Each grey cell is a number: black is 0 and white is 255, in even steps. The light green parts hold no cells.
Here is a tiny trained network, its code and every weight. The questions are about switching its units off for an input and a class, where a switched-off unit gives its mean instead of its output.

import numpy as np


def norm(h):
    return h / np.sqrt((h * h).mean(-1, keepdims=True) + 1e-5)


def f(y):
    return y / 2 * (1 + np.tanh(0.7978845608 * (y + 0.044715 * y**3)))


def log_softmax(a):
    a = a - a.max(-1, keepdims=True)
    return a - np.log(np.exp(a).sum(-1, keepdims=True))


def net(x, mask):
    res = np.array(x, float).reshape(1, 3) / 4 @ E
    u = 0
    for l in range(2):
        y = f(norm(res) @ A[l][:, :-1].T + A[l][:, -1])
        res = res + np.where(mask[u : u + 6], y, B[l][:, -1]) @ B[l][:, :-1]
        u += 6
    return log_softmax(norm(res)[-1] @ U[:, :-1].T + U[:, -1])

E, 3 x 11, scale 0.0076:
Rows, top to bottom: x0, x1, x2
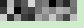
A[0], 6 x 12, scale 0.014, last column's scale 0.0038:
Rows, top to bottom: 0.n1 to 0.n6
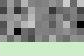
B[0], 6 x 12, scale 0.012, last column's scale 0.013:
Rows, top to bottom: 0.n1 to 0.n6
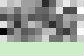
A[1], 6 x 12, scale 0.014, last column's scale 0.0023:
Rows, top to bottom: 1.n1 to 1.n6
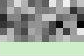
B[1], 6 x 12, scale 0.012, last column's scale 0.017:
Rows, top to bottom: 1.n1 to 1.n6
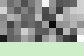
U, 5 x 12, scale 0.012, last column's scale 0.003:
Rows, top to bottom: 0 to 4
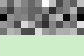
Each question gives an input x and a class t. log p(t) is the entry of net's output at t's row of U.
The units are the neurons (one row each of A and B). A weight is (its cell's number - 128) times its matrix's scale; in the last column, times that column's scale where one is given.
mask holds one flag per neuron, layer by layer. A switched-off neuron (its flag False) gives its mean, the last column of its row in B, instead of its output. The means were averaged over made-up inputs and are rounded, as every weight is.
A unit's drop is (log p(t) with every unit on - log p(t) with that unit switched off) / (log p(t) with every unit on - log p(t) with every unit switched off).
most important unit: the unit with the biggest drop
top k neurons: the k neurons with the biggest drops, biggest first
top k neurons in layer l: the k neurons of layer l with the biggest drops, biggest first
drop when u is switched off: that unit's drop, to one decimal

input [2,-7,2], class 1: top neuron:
0.n1
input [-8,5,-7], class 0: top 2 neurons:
1.n1; 1.n6
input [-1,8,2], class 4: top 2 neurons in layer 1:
1.n3; 1.n6
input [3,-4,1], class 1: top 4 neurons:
0.n3; 0.n2; 0.n1; 1.n4
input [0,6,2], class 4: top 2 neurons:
1.n3; 1.n6
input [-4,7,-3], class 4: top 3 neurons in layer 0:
0.n5; 0.n4; 0.n2
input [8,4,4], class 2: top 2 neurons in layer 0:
0.n5; 0.n4
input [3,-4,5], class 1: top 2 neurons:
0.n1; 0.n2
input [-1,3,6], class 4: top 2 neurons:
0.n1; 0.n4
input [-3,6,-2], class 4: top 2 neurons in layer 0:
0.n5; 0.n4
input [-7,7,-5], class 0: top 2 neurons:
0.n1; 1.n1
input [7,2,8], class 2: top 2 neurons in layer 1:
1.n2; 1.n3
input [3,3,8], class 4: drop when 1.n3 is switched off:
0.1
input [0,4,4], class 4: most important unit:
1.n3
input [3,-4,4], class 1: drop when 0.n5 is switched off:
0.1
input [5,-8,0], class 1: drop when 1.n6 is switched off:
0.1
